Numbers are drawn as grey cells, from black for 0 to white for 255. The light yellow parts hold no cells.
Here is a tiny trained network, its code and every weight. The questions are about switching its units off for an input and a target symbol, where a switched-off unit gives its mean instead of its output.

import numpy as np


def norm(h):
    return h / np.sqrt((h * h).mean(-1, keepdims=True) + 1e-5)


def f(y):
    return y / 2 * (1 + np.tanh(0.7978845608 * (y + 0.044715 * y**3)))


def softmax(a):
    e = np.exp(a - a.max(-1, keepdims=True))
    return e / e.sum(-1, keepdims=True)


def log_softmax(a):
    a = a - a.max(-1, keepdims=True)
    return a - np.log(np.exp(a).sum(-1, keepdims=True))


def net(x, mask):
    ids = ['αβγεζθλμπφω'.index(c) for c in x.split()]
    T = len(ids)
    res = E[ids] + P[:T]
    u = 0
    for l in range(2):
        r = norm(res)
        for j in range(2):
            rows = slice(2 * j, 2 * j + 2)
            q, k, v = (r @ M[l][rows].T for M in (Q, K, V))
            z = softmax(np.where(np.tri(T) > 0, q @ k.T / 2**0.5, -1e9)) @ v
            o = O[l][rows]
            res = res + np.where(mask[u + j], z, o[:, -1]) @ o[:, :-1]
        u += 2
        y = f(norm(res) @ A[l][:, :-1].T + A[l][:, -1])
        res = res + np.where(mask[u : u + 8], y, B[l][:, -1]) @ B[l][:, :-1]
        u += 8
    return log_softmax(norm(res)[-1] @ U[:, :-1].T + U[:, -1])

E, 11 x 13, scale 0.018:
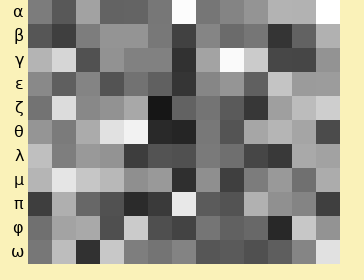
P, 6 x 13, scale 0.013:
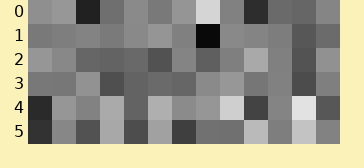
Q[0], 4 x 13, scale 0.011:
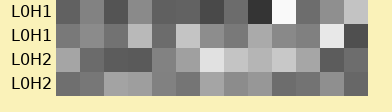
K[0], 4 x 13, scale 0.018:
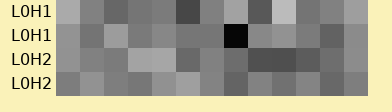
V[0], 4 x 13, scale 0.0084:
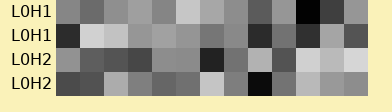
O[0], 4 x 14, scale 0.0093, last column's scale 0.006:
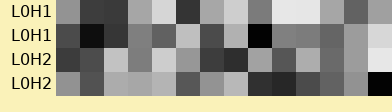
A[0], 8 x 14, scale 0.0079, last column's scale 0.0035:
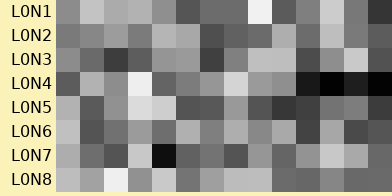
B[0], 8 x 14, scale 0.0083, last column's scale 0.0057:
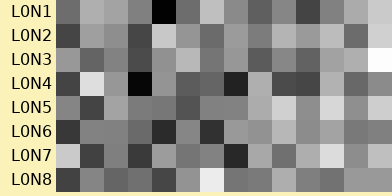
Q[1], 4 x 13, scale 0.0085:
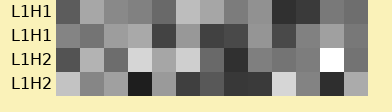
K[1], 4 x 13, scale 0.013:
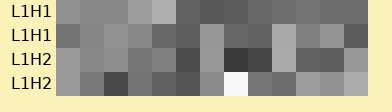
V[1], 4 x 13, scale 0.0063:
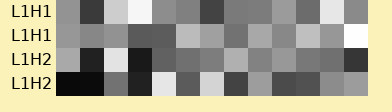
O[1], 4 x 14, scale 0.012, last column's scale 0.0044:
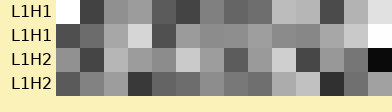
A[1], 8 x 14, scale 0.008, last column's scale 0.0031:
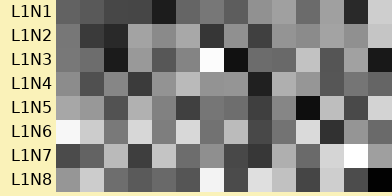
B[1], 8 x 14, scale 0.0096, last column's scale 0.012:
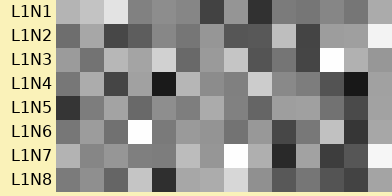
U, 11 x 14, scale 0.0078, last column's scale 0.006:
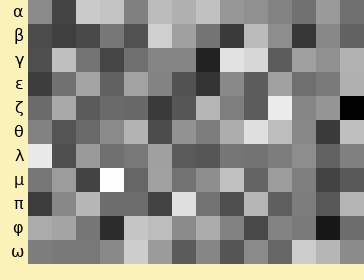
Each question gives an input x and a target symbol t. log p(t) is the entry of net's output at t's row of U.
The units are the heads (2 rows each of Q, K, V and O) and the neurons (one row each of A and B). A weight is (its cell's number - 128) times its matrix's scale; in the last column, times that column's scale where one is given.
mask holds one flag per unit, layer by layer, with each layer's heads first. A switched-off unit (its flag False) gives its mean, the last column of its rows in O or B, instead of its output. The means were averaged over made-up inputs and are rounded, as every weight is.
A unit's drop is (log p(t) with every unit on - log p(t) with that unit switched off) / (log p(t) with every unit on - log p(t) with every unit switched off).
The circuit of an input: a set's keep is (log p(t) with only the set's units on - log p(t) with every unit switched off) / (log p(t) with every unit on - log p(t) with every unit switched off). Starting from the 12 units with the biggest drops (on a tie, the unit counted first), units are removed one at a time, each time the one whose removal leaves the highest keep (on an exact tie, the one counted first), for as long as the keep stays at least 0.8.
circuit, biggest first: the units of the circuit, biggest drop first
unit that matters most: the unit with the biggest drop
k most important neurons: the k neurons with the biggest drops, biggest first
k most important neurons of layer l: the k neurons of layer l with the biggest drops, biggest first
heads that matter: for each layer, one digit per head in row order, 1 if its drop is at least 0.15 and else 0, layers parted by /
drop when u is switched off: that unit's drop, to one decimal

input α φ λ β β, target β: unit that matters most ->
L0H1
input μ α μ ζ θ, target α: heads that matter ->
01 / 00
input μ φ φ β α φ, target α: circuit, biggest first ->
L0H2; L1N7
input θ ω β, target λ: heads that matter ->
10 / 10
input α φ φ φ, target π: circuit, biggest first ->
L0H1; L0N8; L0H2
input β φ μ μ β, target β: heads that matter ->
10 / 00
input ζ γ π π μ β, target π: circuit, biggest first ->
L0H2; L1N5
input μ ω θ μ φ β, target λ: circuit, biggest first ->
L0H1; L1H1
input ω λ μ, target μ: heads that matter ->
01 / 00
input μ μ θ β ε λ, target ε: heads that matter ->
11 / 00
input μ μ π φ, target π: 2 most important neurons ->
L1N5; L0N3
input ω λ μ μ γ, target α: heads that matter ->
10 / 01
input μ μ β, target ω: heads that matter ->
00 / 01
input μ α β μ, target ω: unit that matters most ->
L1H2
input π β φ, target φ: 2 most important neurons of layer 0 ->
L0N4; L0N1
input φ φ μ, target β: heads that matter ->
10 / 01
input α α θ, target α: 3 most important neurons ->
L0N5; L1N7; L1N2
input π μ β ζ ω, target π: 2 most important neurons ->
L1N5; L0N4
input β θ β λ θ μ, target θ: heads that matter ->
10 / 00
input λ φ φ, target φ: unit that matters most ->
L1N7
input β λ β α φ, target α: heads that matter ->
01 / 00
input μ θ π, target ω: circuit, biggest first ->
L1N3; L1H2
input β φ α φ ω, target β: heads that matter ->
10 / 01
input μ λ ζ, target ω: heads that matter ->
10 / 01
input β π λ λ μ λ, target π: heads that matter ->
01 / 00
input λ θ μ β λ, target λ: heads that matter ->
00 / 10
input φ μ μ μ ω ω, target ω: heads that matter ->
00 / 00
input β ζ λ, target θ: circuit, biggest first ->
L0H1
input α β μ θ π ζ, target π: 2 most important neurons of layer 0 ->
L0N3; L0N2
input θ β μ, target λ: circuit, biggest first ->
L0H1; L1H1; L0N5
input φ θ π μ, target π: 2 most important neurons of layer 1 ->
L1N5; L1N7
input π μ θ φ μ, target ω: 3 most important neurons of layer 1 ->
L1N4; L1N8; L1N7
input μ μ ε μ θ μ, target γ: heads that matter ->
10 / 00
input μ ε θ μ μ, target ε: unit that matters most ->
L0H2
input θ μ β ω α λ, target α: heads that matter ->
01 / 10
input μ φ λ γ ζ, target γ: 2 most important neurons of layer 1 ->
L1N2; L1N8
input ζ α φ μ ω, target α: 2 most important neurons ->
L0N5; L1N2
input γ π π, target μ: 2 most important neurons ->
L1N8; L1N2
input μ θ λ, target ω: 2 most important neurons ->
L1N2; L1N4
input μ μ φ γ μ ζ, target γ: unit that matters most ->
L0H2
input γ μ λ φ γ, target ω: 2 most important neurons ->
L0N3; L1N4
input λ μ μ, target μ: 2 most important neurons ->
L1N6; L0N5
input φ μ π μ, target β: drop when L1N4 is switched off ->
0.2
